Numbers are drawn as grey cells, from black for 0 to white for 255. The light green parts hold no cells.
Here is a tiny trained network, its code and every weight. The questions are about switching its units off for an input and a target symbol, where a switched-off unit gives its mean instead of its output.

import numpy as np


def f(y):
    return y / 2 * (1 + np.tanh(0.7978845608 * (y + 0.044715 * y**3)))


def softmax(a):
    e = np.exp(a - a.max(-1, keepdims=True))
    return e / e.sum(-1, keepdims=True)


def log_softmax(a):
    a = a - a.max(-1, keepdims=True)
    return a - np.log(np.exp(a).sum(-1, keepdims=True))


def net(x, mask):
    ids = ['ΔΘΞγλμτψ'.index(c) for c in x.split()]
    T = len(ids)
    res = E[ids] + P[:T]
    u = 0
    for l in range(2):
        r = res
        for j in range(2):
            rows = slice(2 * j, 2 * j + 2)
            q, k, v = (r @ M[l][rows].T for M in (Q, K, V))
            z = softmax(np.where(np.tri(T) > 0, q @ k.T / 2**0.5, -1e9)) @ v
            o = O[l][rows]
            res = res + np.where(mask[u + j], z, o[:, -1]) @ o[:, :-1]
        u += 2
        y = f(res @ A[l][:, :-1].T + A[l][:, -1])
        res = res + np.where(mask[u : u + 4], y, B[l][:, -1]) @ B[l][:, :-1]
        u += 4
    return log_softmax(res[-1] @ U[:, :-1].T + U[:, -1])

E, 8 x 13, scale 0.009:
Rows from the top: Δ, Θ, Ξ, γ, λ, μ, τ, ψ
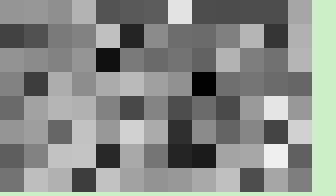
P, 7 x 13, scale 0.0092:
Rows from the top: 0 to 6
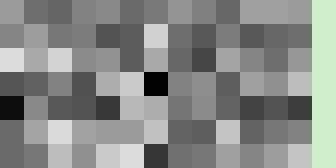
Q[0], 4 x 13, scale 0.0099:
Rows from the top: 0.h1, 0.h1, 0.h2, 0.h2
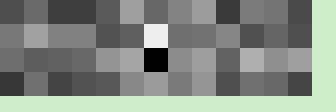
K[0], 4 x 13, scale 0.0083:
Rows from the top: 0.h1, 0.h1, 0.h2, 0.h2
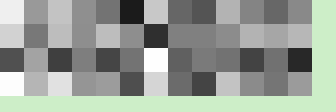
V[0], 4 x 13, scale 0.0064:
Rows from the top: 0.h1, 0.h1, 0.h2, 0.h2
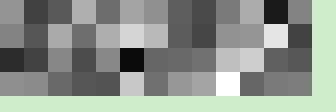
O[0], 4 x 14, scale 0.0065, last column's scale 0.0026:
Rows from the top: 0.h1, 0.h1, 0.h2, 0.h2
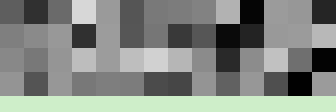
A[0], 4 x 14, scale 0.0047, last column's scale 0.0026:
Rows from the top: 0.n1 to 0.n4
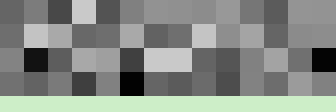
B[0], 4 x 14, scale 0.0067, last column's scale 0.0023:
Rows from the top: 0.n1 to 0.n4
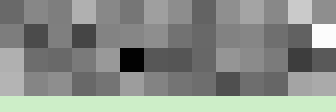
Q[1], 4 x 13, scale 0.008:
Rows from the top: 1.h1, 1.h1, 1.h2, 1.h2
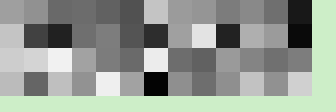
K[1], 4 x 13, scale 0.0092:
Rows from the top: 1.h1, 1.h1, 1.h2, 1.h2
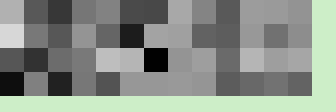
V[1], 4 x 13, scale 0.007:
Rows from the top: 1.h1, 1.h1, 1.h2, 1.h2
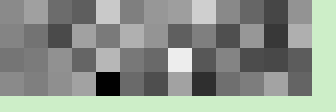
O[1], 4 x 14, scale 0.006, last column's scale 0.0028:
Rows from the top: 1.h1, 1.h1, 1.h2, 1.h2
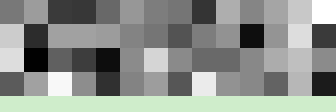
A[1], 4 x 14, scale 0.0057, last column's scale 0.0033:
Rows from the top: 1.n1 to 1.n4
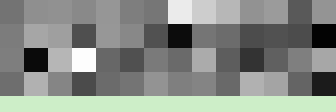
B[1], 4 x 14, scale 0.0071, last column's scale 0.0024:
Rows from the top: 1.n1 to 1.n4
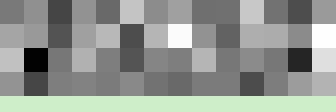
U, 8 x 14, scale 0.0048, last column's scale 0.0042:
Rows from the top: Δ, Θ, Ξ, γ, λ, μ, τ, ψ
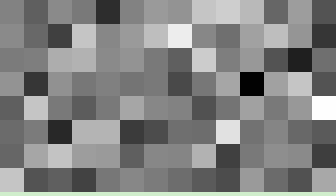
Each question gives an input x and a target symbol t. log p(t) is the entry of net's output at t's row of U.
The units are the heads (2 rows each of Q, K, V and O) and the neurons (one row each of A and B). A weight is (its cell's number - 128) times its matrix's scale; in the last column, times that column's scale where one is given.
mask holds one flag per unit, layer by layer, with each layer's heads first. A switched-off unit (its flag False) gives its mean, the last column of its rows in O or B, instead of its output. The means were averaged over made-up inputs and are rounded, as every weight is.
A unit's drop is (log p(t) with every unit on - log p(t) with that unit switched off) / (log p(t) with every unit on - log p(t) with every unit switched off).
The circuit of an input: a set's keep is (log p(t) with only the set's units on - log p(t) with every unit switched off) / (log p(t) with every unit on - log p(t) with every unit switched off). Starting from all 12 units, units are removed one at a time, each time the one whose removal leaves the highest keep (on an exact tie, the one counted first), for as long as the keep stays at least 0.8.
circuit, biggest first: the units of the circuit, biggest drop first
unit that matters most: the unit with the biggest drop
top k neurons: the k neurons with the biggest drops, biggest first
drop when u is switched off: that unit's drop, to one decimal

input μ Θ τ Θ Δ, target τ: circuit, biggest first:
1.h2, 0.h1, 1.n2
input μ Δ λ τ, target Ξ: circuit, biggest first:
1.h1, 0.h1
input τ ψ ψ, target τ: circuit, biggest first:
1.h2, 0.h1
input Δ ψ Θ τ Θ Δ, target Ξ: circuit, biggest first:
1.h1, 1.h2
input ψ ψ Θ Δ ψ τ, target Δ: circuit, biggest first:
1.h2, 0.h1
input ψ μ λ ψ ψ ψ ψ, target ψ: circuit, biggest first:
1.h2, 0.h2, 0.h1
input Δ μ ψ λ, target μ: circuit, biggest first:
0.h1, 1.h2
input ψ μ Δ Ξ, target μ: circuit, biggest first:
0.h1, 1.h2
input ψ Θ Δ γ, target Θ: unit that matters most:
0.h2
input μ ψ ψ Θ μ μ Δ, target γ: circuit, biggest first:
1.h1, 0.h1
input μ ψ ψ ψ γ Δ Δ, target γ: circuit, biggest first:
0.h1, 1.h2
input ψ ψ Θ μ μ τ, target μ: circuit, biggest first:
1.h2, 0.h1
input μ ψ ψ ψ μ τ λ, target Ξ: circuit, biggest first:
1.h1, 0.h1, 1.n3
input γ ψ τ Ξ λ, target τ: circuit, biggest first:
1.h2, 0.h1, 1.n2
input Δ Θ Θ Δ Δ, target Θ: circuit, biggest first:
0.h2, 0.h1
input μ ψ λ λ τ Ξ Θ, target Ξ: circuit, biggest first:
1.h1, 1.h2
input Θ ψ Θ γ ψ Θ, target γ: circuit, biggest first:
0.h1, 1.h2
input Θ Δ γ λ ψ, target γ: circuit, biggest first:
0.h1
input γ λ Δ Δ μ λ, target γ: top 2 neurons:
1.n2, 1.n1
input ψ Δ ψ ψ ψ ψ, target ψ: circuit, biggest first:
1.h2, 0.h1, 0.h2
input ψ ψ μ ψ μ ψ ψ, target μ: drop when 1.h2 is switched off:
0.3
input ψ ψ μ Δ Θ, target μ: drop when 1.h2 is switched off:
0.4
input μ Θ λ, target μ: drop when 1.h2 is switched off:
0.5
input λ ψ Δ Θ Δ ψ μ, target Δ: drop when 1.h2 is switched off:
0.6
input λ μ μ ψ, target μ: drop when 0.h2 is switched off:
0.2
